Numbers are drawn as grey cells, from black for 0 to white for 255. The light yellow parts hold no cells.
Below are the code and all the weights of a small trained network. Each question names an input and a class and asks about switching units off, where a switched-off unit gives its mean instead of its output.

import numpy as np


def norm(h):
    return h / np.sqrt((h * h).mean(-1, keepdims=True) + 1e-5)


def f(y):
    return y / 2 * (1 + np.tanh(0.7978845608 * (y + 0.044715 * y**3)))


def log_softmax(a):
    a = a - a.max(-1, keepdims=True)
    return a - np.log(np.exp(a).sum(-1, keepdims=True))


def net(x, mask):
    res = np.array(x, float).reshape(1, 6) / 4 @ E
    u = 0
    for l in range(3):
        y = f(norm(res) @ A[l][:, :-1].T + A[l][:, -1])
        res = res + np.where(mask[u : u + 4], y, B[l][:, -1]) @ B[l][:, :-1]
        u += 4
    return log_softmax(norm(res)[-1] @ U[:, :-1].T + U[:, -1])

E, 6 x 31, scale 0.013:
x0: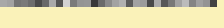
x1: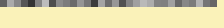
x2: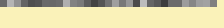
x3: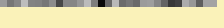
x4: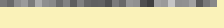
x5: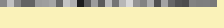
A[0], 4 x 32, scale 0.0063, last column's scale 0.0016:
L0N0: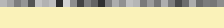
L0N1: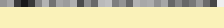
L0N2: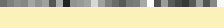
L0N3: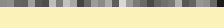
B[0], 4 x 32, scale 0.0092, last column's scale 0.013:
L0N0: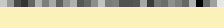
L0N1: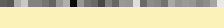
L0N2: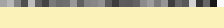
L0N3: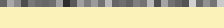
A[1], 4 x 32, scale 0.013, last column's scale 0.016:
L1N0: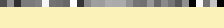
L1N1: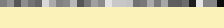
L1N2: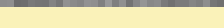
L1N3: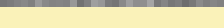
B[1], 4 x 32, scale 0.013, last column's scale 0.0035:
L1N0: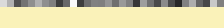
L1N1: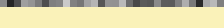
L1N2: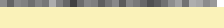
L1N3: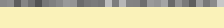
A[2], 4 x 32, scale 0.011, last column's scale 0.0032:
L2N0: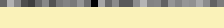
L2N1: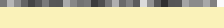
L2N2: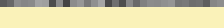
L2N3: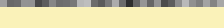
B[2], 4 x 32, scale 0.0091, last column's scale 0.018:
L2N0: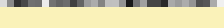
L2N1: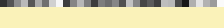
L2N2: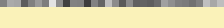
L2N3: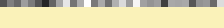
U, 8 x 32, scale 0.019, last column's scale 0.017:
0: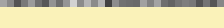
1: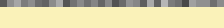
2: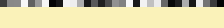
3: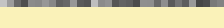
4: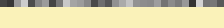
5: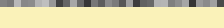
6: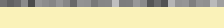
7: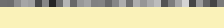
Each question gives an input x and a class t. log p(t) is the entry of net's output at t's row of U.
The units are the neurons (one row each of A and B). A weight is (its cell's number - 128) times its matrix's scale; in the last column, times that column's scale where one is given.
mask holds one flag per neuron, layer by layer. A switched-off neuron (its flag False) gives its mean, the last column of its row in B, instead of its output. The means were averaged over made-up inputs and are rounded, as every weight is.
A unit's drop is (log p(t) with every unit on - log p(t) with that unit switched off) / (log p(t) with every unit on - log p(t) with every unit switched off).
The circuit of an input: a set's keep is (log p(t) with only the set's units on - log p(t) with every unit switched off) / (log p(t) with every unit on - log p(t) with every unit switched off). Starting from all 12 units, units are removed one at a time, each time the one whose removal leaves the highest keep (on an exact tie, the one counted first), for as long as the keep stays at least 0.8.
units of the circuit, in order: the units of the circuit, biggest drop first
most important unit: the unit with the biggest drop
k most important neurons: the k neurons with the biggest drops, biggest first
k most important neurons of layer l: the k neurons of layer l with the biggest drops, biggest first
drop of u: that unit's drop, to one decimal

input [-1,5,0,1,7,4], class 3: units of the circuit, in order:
[L0N0]
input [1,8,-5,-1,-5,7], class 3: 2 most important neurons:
[L2N1 L0N0]
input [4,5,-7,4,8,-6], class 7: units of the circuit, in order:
[L2N3 L2N1]
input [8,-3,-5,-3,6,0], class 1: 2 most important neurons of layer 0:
[L0N3 L0N0]
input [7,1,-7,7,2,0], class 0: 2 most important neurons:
[L0N0 L0N1]
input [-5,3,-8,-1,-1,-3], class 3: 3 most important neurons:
[L2N1 L0N2 L2N3]
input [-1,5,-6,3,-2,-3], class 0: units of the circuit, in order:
[L2N1 L2N0]
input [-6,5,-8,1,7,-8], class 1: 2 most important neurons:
[L2N0 L0N0]
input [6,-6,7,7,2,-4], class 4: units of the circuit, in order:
[L2N3 L2N1 L2N0]
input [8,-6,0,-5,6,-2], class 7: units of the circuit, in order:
[L2N1 L0N0]
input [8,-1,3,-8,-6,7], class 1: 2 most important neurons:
[L0N3 L2N3]
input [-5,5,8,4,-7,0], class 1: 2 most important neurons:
[L2N1 L0N2]
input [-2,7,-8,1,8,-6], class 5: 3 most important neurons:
[L2N2 L2N3 L2N1]
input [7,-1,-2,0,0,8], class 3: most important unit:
L0N0
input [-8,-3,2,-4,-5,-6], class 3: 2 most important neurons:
[L2N1 L0N2]
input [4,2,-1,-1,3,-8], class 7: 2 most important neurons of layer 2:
[L2N3 L2N1]
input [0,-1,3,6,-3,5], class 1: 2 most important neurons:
[L2N1 L2N0]
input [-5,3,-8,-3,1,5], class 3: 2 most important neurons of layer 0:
[L0N2 L0N3]
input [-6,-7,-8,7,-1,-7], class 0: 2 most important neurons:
[L2N1 L2N3]
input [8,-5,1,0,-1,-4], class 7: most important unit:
L2N3
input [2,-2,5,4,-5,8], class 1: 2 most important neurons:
[L2N1 L2N0]
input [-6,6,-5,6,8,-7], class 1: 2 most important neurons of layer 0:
[L0N0 L0N2]
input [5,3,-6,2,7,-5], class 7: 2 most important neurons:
[L2N1 L2N3]
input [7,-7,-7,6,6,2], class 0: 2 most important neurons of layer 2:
[L2N1 L2N0]
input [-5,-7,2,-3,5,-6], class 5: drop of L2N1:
0.2
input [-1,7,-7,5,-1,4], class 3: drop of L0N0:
0.0
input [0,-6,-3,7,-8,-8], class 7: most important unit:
L2N3
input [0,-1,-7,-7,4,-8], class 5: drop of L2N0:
0.1
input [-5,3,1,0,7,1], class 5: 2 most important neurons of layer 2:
[L2N2 L2N0]
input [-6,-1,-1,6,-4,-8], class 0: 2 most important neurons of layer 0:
[L0N2 L0N1]
